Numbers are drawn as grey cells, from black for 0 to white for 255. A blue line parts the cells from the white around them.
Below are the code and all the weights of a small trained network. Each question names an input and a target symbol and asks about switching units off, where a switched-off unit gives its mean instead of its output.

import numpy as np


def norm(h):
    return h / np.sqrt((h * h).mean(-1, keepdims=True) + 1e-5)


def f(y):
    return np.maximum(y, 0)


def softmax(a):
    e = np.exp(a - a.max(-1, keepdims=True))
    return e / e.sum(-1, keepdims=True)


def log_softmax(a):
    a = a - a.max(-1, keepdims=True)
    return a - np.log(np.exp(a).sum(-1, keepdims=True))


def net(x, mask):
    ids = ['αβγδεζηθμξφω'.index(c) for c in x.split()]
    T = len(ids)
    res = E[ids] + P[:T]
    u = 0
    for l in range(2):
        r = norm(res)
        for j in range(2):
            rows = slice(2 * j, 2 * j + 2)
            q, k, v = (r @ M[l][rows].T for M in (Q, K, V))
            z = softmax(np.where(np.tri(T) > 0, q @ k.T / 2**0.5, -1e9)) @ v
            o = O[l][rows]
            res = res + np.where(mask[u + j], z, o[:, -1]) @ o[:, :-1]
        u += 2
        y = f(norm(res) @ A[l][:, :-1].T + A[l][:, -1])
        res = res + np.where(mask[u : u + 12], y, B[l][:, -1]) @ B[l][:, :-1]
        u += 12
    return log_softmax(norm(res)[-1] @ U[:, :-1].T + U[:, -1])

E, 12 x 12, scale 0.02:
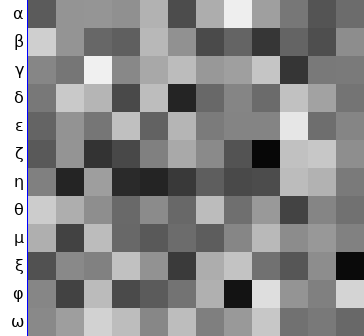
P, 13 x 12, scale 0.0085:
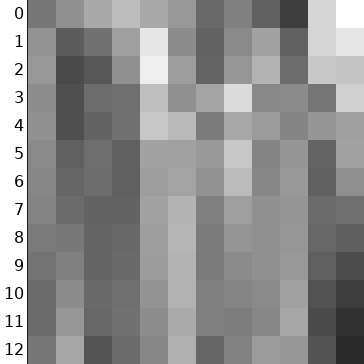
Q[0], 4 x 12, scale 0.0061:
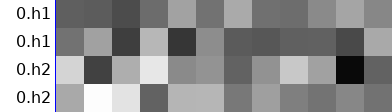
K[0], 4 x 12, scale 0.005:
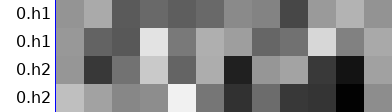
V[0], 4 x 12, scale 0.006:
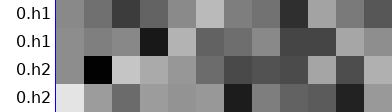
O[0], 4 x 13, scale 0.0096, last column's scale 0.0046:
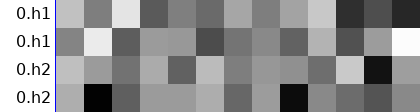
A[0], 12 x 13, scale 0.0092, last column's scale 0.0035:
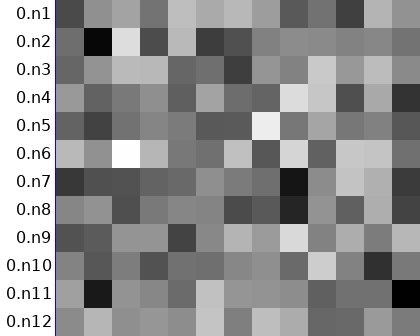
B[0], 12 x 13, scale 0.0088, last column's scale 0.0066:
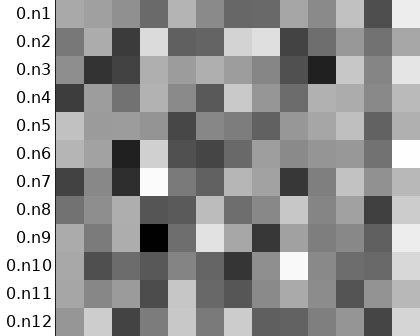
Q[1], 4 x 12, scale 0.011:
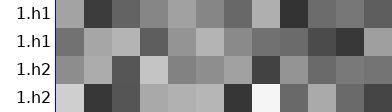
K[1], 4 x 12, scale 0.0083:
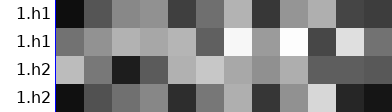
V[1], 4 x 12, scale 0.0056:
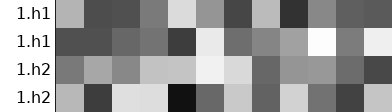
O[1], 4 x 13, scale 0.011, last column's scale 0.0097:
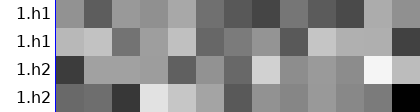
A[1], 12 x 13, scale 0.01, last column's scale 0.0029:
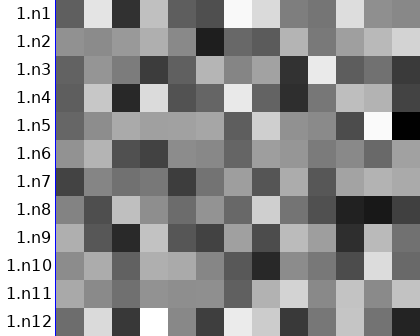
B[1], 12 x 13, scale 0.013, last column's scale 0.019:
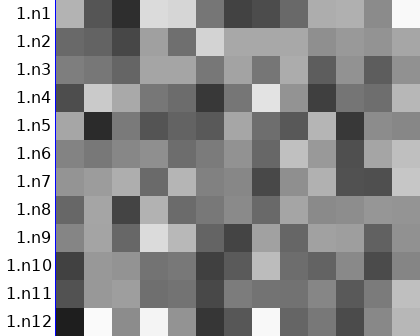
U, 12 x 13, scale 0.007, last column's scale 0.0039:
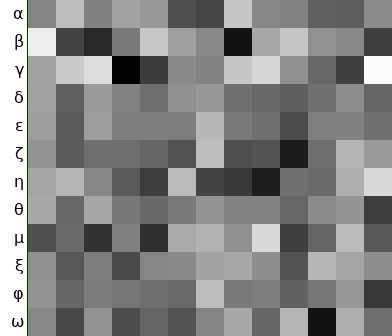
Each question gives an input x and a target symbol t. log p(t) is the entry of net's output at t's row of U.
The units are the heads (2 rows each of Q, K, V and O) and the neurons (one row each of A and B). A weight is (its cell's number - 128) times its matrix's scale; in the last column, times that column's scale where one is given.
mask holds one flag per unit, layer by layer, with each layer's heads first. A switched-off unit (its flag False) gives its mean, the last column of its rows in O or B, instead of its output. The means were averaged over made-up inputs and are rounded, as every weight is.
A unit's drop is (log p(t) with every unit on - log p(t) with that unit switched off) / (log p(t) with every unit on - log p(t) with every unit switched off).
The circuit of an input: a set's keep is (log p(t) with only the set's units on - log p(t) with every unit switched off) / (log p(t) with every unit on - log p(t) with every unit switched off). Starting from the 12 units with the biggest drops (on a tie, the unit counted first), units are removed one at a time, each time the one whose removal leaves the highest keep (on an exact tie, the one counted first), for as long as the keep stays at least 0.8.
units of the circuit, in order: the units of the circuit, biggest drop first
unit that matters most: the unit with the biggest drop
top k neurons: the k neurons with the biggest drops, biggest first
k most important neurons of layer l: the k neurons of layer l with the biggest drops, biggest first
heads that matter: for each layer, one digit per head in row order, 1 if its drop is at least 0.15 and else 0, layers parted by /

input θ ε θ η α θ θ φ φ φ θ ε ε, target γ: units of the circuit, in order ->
[0.h1, 1.n1]
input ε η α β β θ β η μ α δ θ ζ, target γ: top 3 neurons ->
[1.n1, 0.n8, 1.n10]
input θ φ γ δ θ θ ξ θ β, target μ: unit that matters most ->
1.n1
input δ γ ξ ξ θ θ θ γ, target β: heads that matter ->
11 / 10
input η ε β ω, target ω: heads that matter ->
11 / 01
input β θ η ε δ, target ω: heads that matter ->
11 / 11
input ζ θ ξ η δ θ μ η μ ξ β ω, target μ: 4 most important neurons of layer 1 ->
[1.n8, 1.n1, 1.n7, 1.n12]
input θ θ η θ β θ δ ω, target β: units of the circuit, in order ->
[1.n12, 1.n4]
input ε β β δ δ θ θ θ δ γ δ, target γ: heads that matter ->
10 / 01
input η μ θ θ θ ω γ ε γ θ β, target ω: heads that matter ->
01 / 11
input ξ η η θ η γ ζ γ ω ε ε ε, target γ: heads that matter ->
10 / 00
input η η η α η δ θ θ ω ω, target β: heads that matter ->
10 / 10
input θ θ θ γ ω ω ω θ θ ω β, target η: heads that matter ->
11 / 10
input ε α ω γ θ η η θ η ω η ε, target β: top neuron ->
[0.n9]
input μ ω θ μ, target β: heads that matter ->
11 / 00
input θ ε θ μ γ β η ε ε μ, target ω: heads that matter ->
11 / 11
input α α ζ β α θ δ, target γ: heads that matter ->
10 / 11
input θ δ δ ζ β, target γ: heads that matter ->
10 / 01
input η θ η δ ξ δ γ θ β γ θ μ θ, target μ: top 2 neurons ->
[1.n8, 1.n1]
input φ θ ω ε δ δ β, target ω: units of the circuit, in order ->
[1.h2, 1.n5, 0.n6]
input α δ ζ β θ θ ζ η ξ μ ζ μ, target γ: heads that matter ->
11 / 01
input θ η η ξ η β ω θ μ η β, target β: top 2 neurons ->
[1.n12, 1.n4]
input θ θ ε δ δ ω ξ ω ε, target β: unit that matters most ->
0.h1
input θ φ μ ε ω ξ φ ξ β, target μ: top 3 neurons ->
[0.n6, 1.n1, 1.n8]
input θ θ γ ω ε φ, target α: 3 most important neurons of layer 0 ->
[0.n6, 0.n2, 0.n4]
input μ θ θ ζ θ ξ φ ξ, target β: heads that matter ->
01 / 01
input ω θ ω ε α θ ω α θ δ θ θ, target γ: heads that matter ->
01 / 00
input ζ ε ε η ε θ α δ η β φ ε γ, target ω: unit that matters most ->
0.h2
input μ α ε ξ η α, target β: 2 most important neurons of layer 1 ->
[1.n4, 1.n1]
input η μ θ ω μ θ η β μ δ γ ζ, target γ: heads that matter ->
11 / 10
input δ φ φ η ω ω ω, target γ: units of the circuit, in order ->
[0.n9, 0.h1, 1.n1]
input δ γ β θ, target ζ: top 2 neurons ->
[1.n1, 1.n7]
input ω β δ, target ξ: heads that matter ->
11 / 10
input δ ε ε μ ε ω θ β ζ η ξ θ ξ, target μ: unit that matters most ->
1.n1
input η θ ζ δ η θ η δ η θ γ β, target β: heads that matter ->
01 / 01
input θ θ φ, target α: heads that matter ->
00 / 00
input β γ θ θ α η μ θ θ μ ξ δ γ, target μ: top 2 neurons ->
[1.n8, 1.n1]
